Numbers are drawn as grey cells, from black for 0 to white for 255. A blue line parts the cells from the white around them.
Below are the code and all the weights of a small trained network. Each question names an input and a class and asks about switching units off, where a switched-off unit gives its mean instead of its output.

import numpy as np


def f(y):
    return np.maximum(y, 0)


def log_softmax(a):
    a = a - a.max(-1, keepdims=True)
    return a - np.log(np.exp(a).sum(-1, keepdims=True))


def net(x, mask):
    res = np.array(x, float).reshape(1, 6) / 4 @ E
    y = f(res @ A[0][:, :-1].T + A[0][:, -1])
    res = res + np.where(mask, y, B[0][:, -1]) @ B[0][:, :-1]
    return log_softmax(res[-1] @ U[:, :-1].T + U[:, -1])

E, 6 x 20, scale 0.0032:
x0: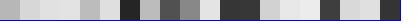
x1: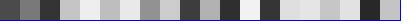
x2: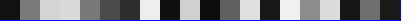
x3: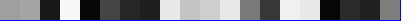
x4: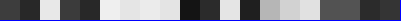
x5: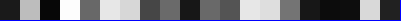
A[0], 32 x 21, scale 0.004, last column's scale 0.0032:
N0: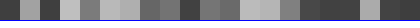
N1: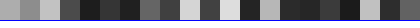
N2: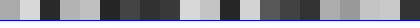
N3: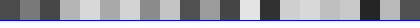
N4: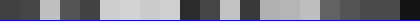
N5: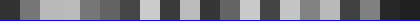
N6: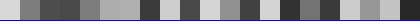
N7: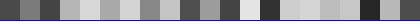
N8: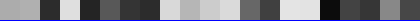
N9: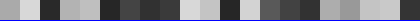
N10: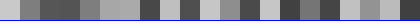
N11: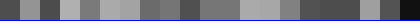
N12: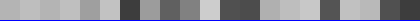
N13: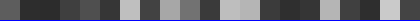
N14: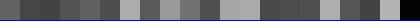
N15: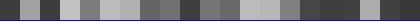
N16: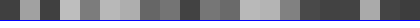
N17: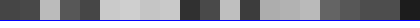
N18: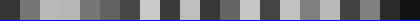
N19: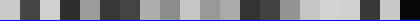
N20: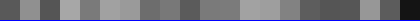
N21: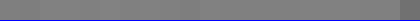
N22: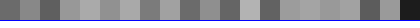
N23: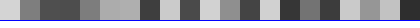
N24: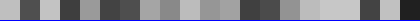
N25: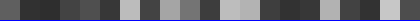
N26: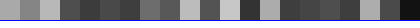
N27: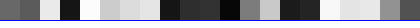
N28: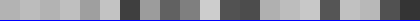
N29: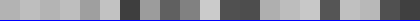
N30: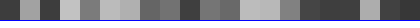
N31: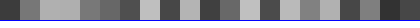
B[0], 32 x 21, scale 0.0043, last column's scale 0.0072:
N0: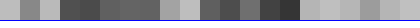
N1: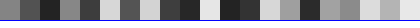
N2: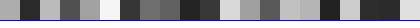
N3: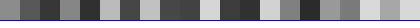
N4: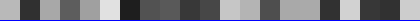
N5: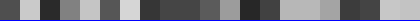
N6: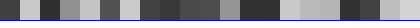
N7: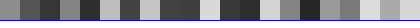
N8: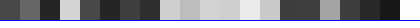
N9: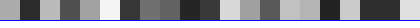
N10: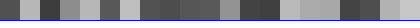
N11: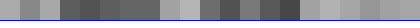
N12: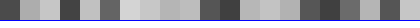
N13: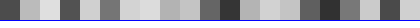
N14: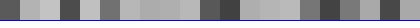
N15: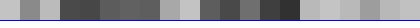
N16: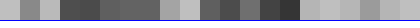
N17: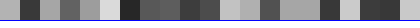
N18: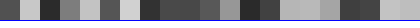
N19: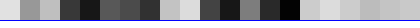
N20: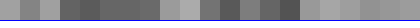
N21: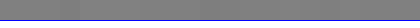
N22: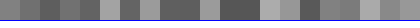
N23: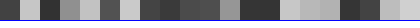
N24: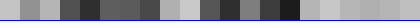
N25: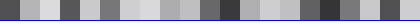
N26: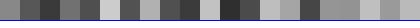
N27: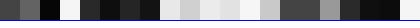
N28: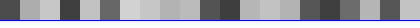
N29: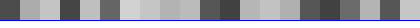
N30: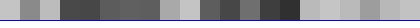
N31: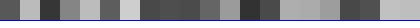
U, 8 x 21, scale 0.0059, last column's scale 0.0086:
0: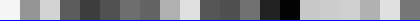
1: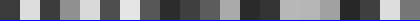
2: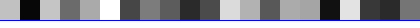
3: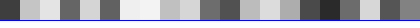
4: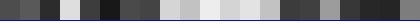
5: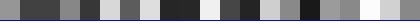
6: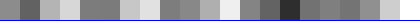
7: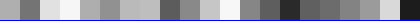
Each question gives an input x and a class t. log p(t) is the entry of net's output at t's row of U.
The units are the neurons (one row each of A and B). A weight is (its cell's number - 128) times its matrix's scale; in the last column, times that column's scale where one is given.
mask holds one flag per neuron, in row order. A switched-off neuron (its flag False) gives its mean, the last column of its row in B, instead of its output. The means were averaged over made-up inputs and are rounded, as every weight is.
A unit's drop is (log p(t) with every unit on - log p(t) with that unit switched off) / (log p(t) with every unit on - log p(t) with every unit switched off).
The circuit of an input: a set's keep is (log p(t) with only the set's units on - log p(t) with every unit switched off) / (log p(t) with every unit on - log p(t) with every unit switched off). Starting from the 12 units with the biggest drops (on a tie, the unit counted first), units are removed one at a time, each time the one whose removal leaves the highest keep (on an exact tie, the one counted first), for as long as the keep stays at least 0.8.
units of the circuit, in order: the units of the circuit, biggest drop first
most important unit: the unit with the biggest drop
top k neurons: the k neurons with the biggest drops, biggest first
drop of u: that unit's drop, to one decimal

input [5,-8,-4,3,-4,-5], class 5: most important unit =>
N1
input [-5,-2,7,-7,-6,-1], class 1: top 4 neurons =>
N5; N18; N8; N31
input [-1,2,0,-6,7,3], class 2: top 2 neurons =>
N4; N17
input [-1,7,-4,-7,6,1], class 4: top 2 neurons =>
N27; N1
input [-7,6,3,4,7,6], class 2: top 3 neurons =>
N4; N17; N19
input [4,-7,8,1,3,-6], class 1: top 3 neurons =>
N5; N18; N31
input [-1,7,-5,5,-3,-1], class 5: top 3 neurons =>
N7; N3; N27
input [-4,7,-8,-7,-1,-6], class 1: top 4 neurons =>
N6; N23; N10; N8
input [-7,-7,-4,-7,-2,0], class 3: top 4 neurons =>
N13; N25; N8; N14
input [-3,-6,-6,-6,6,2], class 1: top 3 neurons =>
N6; N23; N8
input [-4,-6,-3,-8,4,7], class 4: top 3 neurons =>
N27; N19; N24
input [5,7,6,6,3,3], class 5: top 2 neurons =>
N7; N3
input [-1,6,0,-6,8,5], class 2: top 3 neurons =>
N4; N17; N8
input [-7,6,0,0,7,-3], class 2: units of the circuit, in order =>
N4
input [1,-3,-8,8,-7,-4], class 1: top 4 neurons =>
N6; N23; N27; N10
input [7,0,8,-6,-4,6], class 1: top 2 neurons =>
N5; N18
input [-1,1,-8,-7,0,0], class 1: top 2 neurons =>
N6; N23
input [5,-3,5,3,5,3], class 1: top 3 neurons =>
N5; N18; N31
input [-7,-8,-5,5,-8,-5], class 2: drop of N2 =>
0.7
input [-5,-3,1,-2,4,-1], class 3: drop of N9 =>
0.4
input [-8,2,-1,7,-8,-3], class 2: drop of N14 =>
0.0
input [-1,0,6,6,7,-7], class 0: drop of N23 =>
0.1
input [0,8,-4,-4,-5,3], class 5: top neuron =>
N7
